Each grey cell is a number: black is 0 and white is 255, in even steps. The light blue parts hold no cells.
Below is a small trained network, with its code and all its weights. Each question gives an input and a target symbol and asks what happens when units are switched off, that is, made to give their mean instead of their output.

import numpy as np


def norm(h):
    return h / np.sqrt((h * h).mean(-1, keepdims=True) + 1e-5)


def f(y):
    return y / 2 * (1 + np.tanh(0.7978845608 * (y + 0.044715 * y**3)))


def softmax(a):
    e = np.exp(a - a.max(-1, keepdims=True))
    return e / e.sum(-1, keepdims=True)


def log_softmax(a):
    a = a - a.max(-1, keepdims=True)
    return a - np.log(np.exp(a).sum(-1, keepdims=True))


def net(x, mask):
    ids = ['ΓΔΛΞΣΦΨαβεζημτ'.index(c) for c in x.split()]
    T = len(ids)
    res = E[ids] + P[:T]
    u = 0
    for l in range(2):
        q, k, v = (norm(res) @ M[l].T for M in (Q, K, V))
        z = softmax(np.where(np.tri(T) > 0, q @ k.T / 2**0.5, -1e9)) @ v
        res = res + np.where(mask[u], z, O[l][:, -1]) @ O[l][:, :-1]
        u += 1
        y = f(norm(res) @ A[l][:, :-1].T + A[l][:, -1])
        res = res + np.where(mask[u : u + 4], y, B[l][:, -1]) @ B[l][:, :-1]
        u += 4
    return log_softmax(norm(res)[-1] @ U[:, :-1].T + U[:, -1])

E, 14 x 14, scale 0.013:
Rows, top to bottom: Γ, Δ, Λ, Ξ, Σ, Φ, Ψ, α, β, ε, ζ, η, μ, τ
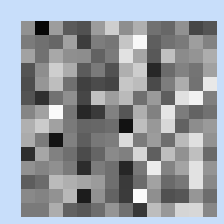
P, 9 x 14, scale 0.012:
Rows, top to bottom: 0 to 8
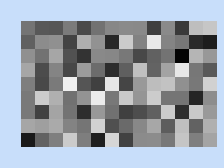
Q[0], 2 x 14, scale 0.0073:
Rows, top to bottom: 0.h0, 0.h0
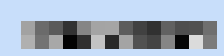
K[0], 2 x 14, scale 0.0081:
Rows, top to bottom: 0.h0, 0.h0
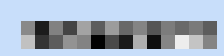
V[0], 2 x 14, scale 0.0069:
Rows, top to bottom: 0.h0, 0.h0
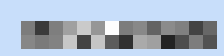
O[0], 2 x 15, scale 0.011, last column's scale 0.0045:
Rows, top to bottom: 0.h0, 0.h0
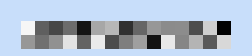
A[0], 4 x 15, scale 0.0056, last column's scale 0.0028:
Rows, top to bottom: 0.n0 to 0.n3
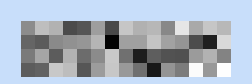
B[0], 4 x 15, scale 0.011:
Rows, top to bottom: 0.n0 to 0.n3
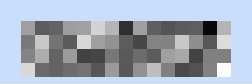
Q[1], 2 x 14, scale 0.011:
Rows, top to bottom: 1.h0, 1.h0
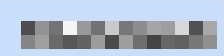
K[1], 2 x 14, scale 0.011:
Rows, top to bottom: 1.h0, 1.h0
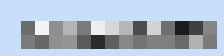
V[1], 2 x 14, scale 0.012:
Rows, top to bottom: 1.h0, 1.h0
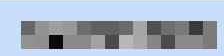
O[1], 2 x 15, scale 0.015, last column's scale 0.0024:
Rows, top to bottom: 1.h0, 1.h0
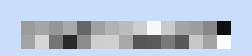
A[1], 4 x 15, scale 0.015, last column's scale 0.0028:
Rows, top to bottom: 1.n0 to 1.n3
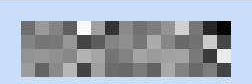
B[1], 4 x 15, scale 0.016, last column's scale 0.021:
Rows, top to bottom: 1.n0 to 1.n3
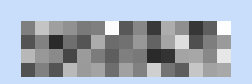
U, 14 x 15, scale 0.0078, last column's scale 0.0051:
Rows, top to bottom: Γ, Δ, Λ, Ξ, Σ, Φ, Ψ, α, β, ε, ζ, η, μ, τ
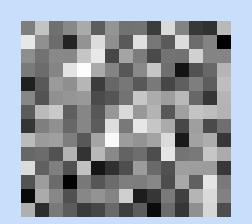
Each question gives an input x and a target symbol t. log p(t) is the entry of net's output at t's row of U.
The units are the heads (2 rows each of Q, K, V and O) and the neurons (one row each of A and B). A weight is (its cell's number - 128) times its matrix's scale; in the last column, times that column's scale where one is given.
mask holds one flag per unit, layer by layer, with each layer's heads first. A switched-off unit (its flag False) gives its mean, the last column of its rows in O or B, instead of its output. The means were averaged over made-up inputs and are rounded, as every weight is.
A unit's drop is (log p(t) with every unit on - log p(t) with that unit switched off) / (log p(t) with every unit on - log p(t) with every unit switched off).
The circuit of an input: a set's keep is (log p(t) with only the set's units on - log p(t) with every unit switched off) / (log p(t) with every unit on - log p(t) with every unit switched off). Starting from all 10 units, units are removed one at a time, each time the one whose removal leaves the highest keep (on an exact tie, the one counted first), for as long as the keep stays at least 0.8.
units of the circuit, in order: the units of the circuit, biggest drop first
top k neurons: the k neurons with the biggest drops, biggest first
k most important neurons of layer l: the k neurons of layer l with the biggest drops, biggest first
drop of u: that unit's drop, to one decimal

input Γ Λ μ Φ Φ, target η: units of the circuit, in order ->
(0.h0; 1.n0)
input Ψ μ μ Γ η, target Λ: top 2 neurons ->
(1.n0; 0.n3)
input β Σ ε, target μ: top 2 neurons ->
(1.n0; 1.n2)
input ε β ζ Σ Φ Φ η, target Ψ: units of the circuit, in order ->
(0.h0; 1.h0; 1.n0)
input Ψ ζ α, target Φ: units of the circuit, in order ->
(1.h0)
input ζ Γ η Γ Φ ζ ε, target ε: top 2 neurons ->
(1.n1; 1.n2)
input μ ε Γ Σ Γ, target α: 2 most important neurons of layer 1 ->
(1.n2; 1.n0)
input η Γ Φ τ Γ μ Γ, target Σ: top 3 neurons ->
(1.n0; 0.n1; 1.n2)
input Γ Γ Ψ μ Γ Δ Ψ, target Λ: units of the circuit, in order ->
(1.n0; 1.n3)
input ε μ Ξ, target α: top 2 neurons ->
(1.n2; 0.n1)
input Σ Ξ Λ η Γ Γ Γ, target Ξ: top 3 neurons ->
(1.n2; 1.n0; 1.n3)
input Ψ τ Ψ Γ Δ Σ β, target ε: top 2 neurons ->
(1.n1; 1.n2)
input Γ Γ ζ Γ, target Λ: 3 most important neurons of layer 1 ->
(1.n0; 1.n3; 1.n1)
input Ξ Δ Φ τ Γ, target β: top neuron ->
(1.n2)
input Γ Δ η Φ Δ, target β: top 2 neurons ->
(1.n2; 1.n0)
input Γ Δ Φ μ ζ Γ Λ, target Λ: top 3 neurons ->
(1.n0; 0.n3; 1.n3)
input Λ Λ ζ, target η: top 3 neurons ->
(1.n0; 0.n1; 1.n1)
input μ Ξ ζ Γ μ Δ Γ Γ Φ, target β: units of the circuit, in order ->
(1.n2; 1.h0; 0.n3)
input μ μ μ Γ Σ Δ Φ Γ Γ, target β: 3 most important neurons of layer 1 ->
(1.n2; 1.n0; 1.n1)
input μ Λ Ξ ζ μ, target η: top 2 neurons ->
(1.n0; 0.n1)
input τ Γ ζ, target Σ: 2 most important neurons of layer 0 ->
(0.n1; 0.n3)
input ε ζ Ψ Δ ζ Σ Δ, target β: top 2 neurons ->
(1.n2; 0.n3)
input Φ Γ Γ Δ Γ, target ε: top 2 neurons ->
(1.n2; 1.n1)
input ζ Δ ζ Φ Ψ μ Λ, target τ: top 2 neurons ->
(1.n0; 0.n1)
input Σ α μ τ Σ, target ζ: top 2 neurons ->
(1.n0; 0.n3)
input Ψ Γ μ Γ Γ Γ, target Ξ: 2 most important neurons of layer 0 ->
(0.n1; 0.n0)
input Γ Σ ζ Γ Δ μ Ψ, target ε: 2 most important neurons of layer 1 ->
(1.n1; 1.n2)
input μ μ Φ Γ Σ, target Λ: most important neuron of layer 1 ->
(1.n0)
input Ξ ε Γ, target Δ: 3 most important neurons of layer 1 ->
(1.n0; 1.n1; 1.n3)
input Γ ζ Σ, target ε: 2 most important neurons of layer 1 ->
(1.n1; 1.n2)
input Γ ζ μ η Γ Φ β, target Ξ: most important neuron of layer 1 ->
(1.n2)
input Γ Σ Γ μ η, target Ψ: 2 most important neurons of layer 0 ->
(0.n1; 0.n0)
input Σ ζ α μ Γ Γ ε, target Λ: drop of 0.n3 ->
0.1
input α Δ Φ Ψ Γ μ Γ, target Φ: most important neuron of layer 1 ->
(1.n0)
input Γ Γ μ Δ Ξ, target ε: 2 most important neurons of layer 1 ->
(1.n1; 1.n2)
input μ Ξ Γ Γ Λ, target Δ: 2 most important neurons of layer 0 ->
(0.n3; 0.n1)
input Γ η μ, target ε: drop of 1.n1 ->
0.2
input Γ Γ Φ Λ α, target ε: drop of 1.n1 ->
0.2
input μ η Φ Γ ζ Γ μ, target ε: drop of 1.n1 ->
0.3
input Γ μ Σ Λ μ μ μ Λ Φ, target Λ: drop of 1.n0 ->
0.2
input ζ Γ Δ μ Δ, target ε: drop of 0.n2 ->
0.0
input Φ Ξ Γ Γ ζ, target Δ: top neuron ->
(1.n0)
